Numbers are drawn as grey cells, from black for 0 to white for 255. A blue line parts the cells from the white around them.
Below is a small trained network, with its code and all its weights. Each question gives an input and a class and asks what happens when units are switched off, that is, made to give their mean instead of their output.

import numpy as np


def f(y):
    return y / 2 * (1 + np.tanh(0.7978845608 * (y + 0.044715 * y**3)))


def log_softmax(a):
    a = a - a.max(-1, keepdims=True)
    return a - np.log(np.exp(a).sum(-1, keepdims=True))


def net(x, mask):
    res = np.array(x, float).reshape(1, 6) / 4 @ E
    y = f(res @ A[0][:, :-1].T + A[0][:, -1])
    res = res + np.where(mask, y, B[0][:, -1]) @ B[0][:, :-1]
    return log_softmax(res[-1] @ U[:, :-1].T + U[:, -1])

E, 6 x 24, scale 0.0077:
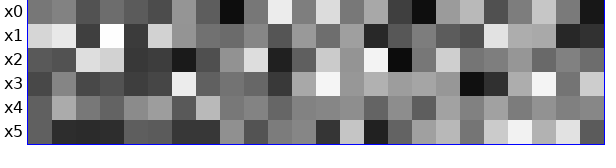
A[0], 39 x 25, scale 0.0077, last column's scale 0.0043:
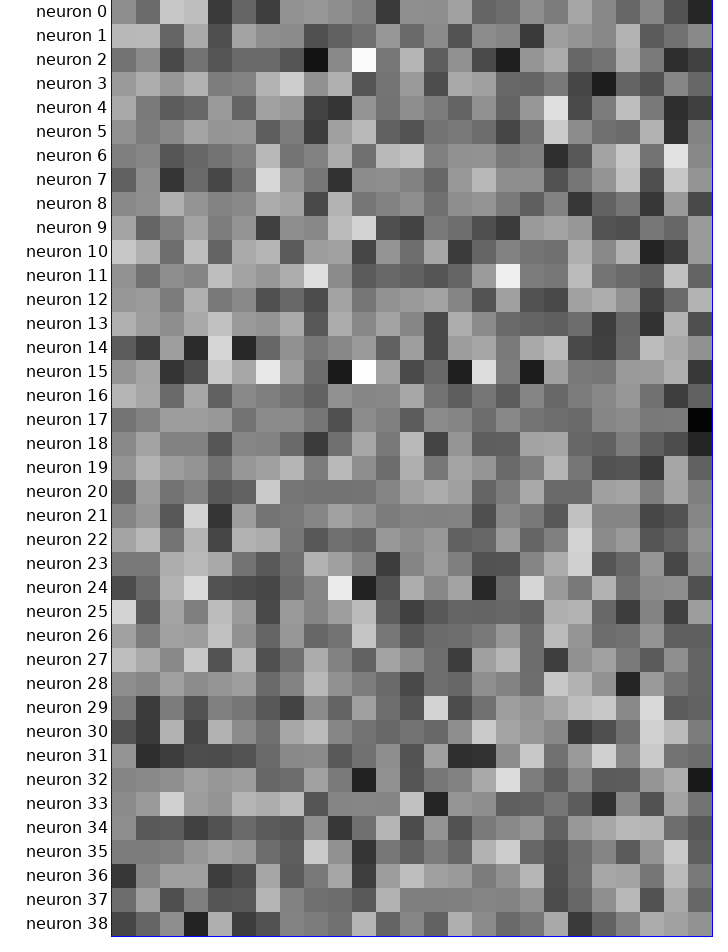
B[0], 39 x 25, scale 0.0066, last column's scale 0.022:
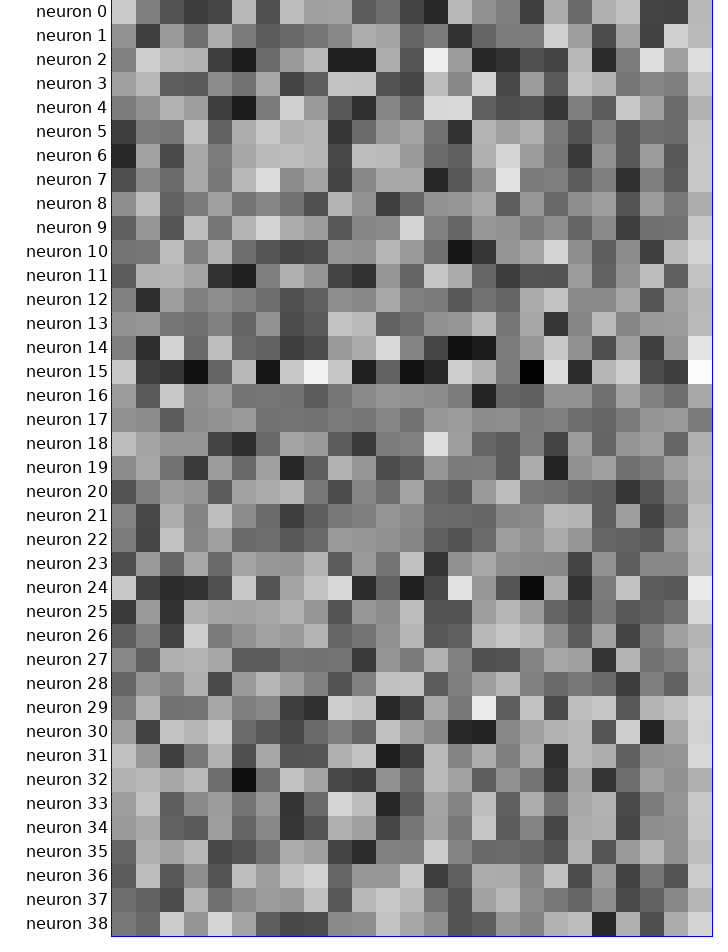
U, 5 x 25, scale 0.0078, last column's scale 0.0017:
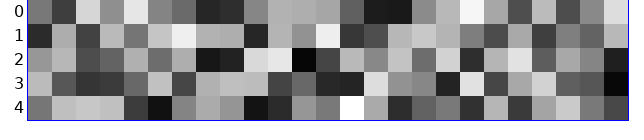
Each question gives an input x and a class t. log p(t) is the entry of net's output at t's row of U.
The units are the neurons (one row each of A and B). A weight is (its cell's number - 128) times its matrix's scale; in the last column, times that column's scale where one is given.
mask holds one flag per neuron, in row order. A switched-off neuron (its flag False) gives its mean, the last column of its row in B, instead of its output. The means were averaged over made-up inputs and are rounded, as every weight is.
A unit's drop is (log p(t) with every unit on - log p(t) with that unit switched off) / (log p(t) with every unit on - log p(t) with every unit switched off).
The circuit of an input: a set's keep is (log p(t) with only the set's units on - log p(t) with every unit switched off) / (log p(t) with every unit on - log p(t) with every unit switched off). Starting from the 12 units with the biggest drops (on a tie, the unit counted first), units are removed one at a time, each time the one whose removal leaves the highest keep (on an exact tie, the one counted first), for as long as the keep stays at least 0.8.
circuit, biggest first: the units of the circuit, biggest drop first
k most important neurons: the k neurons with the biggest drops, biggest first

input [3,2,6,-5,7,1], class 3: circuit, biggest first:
neuron 24
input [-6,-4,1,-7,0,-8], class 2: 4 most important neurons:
neuron 3; neuron 33; neuron 19; neuron 13
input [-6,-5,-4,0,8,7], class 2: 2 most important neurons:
neuron 29; neuron 31
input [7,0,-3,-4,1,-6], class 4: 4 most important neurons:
neuron 2; neuron 4; neuron 18; neuron 29
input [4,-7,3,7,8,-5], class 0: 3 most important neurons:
neuron 14; neuron 38; neuron 30
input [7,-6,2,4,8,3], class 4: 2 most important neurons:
neuron 2; neuron 4
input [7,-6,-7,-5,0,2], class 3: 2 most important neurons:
neuron 15; neuron 11
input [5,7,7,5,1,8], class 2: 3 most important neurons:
neuron 31; neuron 34; neuron 29
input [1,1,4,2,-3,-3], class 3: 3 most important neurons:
neuron 24; neuron 29; neuron 31
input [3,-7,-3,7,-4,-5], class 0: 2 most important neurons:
neuron 14; neuron 38
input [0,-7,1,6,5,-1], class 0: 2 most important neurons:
neuron 14; neuron 30
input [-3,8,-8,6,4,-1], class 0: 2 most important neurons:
neuron 10; neuron 24
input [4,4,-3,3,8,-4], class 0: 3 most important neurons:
neuron 29; neuron 31; neuron 1
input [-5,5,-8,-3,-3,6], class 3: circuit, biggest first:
neuron 15
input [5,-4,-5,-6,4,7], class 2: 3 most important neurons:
neuron 29; neuron 31; neuron 34
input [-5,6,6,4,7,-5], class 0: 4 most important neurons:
neuron 15; neuron 10; neuron 21; neuron 27
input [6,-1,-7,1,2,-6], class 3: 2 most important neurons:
neuron 15; neuron 29
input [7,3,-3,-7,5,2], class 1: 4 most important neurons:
neuron 25; neuron 5; neuron 9; neuron 26
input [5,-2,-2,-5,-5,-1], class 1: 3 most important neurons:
neuron 25; neuron 5; neuron 26
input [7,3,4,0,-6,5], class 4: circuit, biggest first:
neuron 2
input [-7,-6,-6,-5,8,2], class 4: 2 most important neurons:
neuron 11; neuron 35
